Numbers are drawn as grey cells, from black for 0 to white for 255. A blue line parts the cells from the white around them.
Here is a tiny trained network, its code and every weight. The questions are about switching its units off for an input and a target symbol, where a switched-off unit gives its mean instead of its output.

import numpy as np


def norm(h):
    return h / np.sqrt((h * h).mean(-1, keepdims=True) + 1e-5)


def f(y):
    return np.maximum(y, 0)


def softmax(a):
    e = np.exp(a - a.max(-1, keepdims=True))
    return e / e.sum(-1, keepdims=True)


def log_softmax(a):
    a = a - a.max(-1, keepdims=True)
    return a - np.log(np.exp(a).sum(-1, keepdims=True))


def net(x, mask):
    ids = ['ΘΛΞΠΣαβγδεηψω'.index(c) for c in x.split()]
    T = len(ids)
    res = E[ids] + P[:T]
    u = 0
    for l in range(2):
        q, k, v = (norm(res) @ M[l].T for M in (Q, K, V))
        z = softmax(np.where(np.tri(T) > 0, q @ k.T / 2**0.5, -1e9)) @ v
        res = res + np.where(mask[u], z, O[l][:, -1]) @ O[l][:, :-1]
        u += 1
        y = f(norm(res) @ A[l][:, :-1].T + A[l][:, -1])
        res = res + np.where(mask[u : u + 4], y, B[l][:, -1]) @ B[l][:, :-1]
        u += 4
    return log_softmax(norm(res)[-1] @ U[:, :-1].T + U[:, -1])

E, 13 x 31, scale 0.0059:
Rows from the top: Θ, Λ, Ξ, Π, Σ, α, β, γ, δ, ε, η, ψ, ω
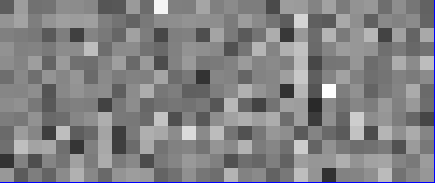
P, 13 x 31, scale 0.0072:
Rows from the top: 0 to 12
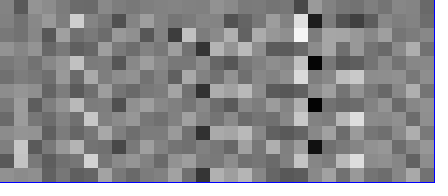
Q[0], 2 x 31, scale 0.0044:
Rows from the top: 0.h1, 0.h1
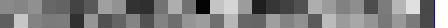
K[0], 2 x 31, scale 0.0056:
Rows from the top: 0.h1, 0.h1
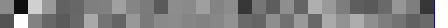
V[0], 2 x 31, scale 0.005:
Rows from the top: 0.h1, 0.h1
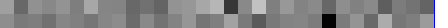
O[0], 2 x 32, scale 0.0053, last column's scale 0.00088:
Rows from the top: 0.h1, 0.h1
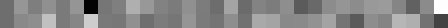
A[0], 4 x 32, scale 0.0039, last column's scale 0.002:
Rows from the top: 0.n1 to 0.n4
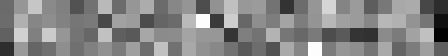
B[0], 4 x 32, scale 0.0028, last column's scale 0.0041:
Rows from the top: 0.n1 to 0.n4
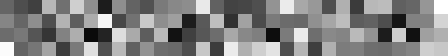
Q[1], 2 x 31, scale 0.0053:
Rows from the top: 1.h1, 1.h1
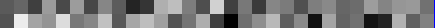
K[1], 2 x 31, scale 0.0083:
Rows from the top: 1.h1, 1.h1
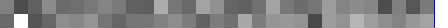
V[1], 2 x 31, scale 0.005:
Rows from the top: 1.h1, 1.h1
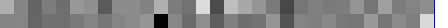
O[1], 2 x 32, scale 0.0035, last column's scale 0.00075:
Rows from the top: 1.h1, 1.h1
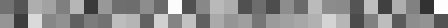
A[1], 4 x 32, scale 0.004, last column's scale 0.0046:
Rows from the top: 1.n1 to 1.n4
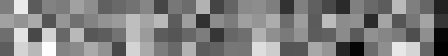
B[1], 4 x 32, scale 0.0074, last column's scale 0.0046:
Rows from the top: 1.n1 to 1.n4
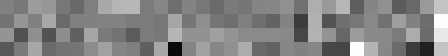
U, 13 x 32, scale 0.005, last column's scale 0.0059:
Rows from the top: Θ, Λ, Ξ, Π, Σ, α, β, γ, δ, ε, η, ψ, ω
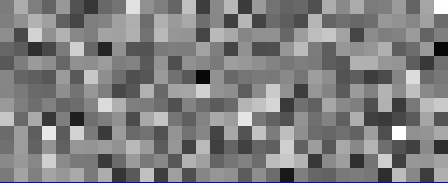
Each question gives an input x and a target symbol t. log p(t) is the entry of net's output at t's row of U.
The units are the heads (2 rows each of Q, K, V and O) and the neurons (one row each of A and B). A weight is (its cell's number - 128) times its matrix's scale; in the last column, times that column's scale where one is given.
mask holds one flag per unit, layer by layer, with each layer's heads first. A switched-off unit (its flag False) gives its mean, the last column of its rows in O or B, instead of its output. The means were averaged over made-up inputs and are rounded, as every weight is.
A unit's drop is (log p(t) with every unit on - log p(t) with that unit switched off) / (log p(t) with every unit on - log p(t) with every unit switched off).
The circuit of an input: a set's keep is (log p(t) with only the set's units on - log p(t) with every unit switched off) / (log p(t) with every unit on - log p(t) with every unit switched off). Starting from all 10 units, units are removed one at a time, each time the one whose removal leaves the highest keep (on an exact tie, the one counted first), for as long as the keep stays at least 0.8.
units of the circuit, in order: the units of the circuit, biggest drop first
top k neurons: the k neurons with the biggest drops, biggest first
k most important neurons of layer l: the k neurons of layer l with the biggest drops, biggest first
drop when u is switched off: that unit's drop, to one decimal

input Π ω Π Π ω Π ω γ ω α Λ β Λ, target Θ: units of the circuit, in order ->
0.h1
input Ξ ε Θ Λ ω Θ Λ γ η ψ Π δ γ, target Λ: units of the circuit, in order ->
1.h1; 1.n2
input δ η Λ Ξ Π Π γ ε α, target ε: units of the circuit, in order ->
1.n4; 0.n4; 1.n1
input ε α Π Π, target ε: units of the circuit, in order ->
0.n1; 0.h1
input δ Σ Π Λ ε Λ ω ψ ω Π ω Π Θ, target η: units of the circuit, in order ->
1.h1; 1.n1
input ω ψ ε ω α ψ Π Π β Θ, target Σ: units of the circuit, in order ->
0.h1; 1.n4
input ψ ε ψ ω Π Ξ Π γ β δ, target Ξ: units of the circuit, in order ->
1.h1; 0.n4
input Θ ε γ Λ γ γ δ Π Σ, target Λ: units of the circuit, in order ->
1.h1; 1.n2; 0.n1
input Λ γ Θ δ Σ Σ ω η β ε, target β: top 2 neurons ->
0.n1; 1.n3
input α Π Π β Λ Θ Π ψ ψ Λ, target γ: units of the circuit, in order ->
1.h1; 1.n1
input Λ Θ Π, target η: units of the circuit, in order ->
1.n2; 0.n2; 1.n3
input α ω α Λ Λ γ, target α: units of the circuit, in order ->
0.h1; 0.n2
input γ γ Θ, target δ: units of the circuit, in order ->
0.n4; 0.n2
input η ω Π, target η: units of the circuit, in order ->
1.n2; 0.n2; 0.h1
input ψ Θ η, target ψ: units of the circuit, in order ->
1.n4; 0.n1
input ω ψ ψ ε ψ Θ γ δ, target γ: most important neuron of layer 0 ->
0.n1
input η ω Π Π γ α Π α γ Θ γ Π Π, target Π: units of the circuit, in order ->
0.n1; 1.n2
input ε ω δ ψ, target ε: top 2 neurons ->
0.n1; 0.n4
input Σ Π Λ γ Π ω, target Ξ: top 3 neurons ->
0.n1; 0.n4; 1.n4
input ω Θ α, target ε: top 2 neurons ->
1.n2; 1.n4
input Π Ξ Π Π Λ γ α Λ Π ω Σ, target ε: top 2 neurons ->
0.n3; 1.n2
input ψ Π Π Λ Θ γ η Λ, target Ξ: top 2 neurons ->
1.n1; 1.n3
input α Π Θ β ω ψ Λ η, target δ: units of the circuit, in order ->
0.n3; 1.n3
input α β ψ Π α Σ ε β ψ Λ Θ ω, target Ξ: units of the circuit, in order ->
1.h1; 0.n1
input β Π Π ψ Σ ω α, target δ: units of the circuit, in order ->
0.h1
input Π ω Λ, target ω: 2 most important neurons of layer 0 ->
0.n2; 0.n1
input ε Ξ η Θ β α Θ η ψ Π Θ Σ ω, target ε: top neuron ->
0.n1
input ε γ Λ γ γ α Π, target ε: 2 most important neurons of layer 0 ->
0.n1; 0.n4
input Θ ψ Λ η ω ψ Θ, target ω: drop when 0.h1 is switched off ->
0.3
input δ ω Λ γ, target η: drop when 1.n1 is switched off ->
0.6
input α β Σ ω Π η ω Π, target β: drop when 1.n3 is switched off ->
0.8
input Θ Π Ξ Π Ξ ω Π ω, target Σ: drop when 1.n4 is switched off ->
0.8
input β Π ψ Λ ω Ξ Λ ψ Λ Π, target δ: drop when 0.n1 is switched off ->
0.0
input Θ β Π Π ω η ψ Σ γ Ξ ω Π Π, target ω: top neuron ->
0.n4
